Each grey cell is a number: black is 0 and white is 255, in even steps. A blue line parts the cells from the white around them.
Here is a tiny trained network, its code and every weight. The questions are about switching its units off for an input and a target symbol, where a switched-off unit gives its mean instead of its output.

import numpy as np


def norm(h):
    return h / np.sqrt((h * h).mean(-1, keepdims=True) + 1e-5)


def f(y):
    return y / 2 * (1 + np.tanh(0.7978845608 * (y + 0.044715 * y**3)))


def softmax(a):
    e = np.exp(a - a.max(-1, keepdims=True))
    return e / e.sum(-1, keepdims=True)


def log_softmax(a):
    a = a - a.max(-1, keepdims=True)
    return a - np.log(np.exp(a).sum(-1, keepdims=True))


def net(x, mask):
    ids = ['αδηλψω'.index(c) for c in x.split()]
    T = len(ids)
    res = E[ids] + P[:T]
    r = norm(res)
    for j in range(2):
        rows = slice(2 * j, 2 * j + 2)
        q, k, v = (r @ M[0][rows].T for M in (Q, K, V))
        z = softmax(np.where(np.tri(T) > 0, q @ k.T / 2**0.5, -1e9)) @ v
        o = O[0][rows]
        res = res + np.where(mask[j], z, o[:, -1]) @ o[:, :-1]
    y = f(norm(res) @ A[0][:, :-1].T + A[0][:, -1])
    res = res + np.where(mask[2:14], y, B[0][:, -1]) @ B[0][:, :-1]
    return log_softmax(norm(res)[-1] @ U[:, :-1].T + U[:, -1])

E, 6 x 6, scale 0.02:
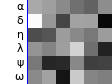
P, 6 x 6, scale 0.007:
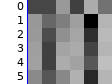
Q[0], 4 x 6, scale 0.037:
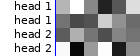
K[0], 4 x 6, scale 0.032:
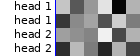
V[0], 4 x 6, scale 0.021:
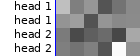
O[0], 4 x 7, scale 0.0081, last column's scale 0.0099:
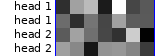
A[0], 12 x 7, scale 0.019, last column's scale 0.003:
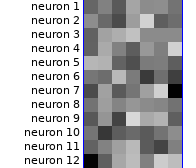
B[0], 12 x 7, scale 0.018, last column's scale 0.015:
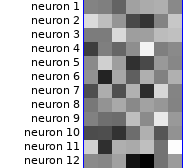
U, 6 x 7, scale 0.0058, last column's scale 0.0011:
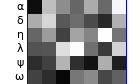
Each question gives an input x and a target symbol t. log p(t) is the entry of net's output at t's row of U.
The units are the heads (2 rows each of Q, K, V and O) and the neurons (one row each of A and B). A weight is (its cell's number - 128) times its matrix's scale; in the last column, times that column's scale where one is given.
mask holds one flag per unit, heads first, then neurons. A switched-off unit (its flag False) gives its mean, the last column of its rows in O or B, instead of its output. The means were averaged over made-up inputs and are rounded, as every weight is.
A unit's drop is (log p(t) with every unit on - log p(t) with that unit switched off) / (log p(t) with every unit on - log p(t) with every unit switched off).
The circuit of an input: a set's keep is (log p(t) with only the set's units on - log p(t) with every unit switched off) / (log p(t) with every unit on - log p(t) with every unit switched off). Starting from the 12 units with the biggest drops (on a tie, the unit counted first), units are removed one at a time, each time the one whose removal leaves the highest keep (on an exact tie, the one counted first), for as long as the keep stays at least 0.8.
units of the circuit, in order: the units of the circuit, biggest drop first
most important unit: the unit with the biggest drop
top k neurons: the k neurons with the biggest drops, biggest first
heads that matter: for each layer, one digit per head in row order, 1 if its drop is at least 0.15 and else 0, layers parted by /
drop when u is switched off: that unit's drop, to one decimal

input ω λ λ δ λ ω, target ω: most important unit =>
head 1
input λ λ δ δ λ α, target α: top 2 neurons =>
[neuron 11; neuron 4]
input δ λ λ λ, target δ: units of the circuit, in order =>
[head 2; neuron 2; head 1]
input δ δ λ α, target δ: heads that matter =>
01
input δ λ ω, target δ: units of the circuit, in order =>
[neuron 2; head 1]
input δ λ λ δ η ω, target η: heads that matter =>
00
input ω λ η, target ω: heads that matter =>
10
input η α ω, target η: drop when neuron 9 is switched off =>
0.1
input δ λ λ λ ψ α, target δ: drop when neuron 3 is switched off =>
0.2
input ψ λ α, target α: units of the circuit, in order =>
[head 1; neuron 11]
